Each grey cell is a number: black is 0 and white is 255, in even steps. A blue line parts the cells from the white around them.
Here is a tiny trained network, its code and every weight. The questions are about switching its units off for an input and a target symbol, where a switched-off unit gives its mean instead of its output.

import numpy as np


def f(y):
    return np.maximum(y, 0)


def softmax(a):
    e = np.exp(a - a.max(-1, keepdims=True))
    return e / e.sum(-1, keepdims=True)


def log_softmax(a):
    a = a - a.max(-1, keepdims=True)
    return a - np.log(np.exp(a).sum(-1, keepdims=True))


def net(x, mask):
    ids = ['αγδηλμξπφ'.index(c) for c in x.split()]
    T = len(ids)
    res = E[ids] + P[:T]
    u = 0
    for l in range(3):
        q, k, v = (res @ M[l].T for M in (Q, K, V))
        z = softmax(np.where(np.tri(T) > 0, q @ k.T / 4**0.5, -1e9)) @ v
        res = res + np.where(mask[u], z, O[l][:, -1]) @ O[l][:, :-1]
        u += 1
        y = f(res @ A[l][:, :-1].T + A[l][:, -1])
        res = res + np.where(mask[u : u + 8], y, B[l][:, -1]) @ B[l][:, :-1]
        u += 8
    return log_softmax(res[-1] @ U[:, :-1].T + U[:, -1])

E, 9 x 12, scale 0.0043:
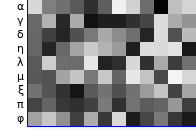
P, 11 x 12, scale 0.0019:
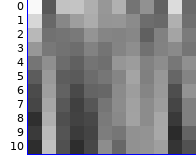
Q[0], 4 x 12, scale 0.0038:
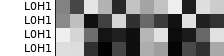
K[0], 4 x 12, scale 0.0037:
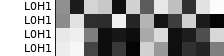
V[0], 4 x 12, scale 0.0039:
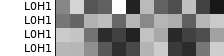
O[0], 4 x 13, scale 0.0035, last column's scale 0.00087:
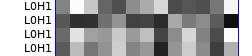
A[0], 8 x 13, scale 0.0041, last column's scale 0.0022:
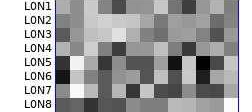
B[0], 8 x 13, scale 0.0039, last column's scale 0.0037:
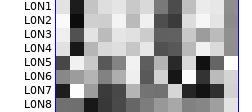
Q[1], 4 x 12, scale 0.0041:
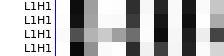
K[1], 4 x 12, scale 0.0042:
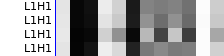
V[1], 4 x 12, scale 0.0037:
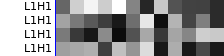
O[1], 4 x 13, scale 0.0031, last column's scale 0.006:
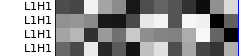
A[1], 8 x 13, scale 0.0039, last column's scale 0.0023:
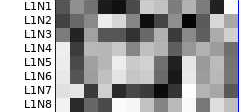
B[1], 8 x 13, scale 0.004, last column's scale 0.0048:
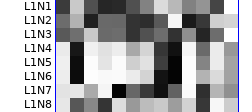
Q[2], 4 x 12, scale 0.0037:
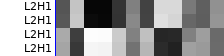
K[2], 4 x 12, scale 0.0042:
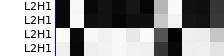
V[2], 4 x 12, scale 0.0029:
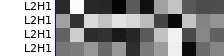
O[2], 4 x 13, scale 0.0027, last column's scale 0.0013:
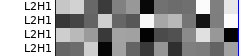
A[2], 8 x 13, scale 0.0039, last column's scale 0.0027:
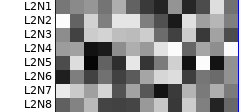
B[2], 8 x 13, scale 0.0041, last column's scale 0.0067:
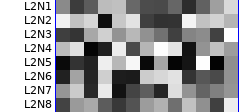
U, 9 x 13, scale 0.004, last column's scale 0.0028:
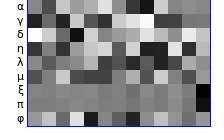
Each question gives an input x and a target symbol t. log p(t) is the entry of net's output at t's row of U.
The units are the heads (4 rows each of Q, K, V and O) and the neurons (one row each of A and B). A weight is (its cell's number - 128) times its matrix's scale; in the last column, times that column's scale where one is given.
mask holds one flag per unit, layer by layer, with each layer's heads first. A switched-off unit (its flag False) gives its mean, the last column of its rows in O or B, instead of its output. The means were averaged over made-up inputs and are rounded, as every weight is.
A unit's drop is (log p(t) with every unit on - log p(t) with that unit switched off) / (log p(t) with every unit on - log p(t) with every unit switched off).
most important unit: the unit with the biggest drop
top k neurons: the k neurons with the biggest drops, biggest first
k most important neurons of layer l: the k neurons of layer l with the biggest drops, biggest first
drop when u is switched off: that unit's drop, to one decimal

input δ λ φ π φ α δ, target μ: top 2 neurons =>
[L0N7 L2N8]
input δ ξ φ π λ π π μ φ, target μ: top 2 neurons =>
[L0N7 L2N8]
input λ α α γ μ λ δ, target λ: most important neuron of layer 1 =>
[L1N2]
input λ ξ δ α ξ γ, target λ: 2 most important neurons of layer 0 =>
[L0N5 L0N7]
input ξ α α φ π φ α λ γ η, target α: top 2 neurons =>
[L0N3 L0N2]
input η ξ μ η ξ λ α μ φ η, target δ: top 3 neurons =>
[L0N6 L0N8 L0N7]
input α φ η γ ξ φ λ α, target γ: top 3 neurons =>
[L0N1 L0N4 L0N2]
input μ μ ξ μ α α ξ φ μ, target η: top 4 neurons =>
[L2N5 L0N6 L1N5 L1N6]
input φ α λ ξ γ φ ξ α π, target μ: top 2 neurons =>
[L0N7 L2N8]
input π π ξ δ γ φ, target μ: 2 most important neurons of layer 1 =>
[L1N1 L1N2]
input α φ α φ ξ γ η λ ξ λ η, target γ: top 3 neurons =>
[L0N3 L0N2 L0N7]
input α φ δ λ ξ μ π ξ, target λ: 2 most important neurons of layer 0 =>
[L0N5 L0N6]
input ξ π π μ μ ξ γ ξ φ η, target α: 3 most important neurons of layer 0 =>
[L0N3 L0N7 L0N2]
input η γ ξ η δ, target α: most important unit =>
L0H1
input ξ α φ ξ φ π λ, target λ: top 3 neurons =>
[L0N5 L0N6 L1N2]
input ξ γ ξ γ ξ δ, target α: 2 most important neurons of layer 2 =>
[L2N3 L2N2]
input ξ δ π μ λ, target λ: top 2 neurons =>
[L1N2 L2N1]
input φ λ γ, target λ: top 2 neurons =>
[L0N5 L0N6]
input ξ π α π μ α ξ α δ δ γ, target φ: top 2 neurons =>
[L1N7 L2N7]
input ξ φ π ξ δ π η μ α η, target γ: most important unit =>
L2H1
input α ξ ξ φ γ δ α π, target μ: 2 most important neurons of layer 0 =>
[L0N7 L0N5]
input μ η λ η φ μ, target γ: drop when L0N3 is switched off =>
0.2
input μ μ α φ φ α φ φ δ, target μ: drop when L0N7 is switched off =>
0.2
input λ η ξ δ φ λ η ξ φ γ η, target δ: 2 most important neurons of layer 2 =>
[L2N4 L2N3]
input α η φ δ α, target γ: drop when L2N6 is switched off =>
0.1
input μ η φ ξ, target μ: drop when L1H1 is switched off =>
0.8
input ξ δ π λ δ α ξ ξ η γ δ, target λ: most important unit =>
L1H1
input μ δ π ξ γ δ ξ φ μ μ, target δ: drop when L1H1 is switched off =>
0.7
